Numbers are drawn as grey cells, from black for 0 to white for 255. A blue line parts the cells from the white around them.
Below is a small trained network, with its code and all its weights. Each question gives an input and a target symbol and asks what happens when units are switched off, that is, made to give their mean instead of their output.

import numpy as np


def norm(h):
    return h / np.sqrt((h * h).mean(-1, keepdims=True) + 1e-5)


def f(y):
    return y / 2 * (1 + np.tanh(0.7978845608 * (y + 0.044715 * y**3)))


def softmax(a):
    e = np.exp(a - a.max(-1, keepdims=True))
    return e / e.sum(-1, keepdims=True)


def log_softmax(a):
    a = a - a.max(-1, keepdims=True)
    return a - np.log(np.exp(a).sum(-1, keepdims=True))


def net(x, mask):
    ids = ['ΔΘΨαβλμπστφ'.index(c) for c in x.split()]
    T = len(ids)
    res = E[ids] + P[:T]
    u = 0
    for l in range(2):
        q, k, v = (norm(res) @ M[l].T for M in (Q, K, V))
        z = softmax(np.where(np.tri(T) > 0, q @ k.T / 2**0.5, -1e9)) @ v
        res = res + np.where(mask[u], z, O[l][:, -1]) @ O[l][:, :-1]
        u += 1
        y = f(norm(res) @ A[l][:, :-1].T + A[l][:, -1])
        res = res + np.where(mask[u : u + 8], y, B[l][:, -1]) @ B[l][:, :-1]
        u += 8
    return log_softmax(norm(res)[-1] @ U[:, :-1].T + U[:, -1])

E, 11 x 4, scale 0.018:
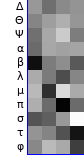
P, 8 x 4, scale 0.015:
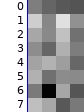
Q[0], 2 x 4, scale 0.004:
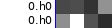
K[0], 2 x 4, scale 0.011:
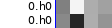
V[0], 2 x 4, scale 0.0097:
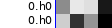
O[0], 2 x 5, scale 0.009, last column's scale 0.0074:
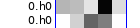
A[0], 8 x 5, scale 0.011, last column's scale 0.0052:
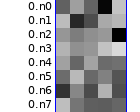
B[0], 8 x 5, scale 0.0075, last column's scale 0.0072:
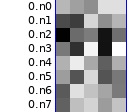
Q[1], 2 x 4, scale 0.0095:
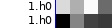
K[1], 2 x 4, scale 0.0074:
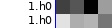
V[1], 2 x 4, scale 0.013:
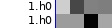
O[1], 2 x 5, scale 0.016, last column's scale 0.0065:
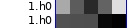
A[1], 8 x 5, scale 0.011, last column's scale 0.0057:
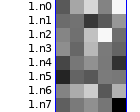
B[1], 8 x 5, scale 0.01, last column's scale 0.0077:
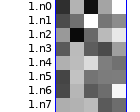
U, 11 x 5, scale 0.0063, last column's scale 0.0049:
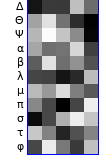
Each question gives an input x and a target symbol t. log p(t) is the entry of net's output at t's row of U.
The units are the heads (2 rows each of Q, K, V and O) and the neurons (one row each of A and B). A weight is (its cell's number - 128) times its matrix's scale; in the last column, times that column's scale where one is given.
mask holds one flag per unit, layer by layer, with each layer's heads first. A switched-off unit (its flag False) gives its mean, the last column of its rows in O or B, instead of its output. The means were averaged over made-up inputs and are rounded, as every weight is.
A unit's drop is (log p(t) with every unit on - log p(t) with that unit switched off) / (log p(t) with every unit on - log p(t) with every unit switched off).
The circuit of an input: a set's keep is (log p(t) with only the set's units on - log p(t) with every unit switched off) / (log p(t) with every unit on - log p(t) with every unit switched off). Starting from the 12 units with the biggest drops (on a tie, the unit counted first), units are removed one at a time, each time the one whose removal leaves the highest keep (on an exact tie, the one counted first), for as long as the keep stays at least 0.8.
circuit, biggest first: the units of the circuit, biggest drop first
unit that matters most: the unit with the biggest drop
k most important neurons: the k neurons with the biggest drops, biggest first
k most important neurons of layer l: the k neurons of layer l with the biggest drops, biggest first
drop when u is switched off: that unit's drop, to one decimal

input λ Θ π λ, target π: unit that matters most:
0.h0
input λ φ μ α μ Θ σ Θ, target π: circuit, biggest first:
[0.h0 1.h0]
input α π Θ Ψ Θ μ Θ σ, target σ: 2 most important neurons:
[0.n3 1.n2]
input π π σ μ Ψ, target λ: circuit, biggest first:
[1.h0 0.h0]
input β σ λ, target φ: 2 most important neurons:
[0.n3 0.n0]
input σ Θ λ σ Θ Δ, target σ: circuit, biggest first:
[0.h0 1.h0]
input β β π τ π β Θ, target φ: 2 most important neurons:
[0.n3 0.n0]
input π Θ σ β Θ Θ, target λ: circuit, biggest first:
[1.h0 0.h0]
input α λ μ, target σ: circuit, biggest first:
[0.h0 1.n0]
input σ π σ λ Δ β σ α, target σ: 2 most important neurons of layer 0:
[0.n1 0.n6]
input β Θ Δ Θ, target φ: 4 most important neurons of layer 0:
[0.n3 0.n0 0.n1 0.n7]
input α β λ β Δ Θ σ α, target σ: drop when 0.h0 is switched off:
0.6
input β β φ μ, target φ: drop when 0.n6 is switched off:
0.0
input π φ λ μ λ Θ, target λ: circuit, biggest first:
[1.h0]
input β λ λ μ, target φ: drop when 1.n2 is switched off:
0.1
